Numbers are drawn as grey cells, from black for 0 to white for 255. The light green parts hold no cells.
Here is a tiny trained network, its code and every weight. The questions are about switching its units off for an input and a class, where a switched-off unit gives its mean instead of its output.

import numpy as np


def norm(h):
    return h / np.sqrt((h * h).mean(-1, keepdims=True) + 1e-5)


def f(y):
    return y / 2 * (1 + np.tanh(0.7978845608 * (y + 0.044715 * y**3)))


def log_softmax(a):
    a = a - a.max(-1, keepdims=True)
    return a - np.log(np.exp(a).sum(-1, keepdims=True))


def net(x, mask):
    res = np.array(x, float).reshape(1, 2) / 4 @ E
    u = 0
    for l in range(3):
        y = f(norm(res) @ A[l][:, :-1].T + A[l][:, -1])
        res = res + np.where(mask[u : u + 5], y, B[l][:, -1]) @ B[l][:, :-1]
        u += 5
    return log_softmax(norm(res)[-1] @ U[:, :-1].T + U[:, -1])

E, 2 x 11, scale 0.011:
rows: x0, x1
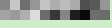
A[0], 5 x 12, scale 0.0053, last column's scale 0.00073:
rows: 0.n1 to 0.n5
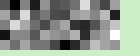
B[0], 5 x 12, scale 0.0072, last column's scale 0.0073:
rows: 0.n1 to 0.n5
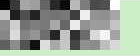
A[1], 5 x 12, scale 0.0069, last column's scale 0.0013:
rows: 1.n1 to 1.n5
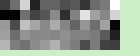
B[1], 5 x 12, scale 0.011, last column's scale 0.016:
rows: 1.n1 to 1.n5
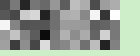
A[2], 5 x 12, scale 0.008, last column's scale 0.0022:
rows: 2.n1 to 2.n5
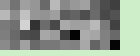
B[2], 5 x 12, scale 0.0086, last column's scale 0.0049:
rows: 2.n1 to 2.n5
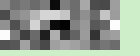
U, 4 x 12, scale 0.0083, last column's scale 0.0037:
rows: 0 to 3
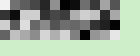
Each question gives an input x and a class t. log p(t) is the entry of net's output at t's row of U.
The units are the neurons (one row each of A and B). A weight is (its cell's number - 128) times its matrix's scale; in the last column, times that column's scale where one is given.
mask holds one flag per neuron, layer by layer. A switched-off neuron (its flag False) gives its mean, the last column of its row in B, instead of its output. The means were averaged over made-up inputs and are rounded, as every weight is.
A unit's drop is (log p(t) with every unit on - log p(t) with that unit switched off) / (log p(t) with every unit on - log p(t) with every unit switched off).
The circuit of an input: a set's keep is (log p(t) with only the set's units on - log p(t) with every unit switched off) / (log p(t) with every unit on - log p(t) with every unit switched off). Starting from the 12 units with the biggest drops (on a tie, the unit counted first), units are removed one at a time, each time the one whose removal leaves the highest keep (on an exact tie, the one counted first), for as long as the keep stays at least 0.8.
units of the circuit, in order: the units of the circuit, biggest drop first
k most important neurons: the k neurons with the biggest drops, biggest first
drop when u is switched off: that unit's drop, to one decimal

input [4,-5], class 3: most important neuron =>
0.n1
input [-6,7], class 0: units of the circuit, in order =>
1.n2; 0.n1
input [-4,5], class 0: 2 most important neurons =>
1.n2; 0.n1
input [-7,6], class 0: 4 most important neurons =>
0.n1; 1.n2; 2.n4; 0.n5
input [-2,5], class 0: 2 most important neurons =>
1.n2; 0.n5
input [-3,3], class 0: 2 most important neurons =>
0.n1; 1.n2
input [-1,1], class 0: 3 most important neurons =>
0.n1; 1.n2; 0.n5
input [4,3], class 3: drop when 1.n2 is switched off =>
0.4
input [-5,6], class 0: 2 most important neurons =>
1.n2; 0.n1
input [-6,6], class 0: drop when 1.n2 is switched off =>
1.0
